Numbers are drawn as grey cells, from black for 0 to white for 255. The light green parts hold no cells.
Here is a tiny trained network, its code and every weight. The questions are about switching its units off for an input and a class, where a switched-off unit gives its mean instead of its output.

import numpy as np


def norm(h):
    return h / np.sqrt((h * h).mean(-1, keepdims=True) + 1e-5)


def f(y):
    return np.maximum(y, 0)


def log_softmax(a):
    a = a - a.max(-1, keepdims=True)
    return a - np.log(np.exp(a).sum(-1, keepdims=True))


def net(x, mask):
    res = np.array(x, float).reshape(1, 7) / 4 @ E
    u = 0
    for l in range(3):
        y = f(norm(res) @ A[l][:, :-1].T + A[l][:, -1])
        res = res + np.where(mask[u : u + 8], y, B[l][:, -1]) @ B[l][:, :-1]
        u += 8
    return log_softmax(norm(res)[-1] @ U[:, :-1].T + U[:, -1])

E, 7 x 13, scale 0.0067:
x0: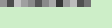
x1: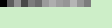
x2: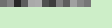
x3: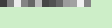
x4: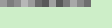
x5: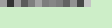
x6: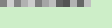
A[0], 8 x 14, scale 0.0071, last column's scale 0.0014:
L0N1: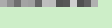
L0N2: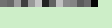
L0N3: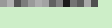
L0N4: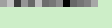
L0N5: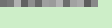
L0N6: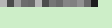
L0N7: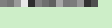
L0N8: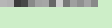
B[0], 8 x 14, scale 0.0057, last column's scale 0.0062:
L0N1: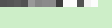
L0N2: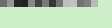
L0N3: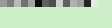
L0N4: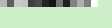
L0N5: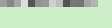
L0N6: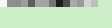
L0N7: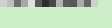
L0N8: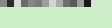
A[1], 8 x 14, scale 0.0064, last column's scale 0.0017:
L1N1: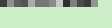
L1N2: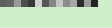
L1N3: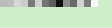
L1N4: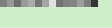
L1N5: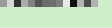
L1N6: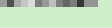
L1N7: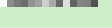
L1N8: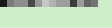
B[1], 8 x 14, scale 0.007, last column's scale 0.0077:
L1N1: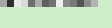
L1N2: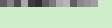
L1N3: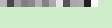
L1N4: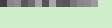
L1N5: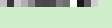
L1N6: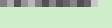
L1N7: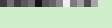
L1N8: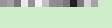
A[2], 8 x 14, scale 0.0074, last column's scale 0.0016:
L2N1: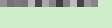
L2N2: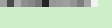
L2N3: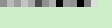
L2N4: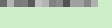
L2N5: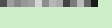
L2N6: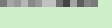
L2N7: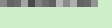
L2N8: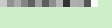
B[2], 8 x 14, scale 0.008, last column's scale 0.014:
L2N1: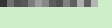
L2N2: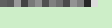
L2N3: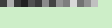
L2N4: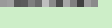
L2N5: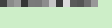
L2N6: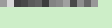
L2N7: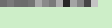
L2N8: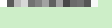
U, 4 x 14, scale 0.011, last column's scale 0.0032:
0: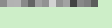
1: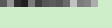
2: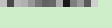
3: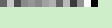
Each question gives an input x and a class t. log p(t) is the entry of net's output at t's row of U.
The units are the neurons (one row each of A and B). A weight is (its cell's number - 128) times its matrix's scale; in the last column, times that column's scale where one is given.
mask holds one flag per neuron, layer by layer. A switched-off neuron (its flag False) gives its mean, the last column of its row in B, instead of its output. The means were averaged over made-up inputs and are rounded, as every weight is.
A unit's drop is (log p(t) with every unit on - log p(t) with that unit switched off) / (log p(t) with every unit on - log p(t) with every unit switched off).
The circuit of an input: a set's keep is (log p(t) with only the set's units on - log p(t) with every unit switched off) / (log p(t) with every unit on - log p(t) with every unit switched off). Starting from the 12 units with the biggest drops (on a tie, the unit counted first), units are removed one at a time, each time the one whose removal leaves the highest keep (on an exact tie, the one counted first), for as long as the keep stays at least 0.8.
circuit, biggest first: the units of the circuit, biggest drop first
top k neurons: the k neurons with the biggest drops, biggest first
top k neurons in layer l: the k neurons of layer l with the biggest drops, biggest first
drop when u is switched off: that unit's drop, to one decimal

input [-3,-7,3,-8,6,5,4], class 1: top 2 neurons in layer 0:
L0N1, L0N7
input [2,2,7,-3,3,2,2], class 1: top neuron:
L0N1
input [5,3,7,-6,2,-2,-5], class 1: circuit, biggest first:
L2N8, L1N3
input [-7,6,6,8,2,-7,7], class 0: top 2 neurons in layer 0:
L0N7, L0N3
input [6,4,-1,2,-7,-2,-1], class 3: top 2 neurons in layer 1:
L1N8, L1N3
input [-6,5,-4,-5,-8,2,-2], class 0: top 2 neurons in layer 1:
L1N8, L1N5
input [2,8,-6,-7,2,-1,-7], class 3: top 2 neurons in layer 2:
L2N8, L2N2
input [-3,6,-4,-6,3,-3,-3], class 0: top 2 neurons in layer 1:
L1N8, L1N1
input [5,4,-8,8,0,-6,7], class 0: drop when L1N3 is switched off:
0.1
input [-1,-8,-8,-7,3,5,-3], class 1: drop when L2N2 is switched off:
0.0
